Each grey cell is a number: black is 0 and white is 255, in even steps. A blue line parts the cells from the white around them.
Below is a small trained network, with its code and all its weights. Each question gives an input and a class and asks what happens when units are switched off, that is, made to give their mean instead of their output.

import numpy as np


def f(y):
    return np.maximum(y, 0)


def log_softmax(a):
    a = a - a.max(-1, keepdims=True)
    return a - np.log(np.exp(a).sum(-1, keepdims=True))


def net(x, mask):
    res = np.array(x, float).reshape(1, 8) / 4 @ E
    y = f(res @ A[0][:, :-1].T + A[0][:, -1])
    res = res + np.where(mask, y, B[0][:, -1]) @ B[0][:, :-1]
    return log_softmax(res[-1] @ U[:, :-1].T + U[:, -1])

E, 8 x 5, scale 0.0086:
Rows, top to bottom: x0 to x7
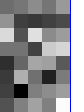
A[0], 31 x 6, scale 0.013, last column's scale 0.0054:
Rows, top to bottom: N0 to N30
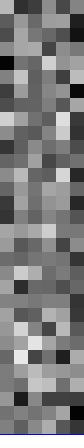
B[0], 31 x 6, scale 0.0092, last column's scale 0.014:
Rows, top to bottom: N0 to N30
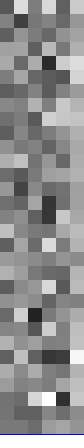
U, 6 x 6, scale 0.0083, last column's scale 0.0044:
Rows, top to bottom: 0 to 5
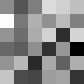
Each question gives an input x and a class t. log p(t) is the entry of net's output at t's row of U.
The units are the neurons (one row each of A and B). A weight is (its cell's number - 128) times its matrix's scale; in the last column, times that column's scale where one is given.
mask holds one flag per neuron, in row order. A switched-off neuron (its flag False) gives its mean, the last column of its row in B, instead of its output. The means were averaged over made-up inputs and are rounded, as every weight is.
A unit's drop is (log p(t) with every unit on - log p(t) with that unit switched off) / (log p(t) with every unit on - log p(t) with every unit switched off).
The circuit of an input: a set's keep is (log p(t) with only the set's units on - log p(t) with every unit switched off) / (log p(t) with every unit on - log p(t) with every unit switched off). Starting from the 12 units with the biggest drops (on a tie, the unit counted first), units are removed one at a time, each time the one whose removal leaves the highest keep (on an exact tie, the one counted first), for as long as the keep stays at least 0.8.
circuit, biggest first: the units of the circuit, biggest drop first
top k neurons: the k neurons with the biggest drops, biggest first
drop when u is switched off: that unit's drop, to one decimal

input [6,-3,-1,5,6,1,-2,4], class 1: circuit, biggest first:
N4
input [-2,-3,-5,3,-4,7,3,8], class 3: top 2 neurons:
N14, N4
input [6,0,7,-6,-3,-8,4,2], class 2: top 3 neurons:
N28, N4, N20
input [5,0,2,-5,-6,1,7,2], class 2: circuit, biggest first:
N28, N4
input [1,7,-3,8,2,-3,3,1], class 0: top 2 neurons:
N25, N4
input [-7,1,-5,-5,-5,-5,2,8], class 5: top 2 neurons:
N28, N0
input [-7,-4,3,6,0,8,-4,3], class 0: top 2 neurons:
N12, N8
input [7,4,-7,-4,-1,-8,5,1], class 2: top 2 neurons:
N28, N8
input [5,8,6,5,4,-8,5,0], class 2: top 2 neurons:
N28, N0
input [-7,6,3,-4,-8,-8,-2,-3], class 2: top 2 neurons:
N28, N20
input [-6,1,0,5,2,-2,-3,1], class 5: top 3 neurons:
N25, N28, N0
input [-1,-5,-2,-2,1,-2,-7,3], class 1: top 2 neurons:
N0, N24
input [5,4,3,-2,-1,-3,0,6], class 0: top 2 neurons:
N25, N4
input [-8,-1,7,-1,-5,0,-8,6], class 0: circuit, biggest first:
N8
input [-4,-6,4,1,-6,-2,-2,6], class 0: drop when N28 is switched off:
-0.1
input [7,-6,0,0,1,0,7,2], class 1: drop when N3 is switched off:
-0.1
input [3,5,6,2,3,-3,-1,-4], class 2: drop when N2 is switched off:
0.0
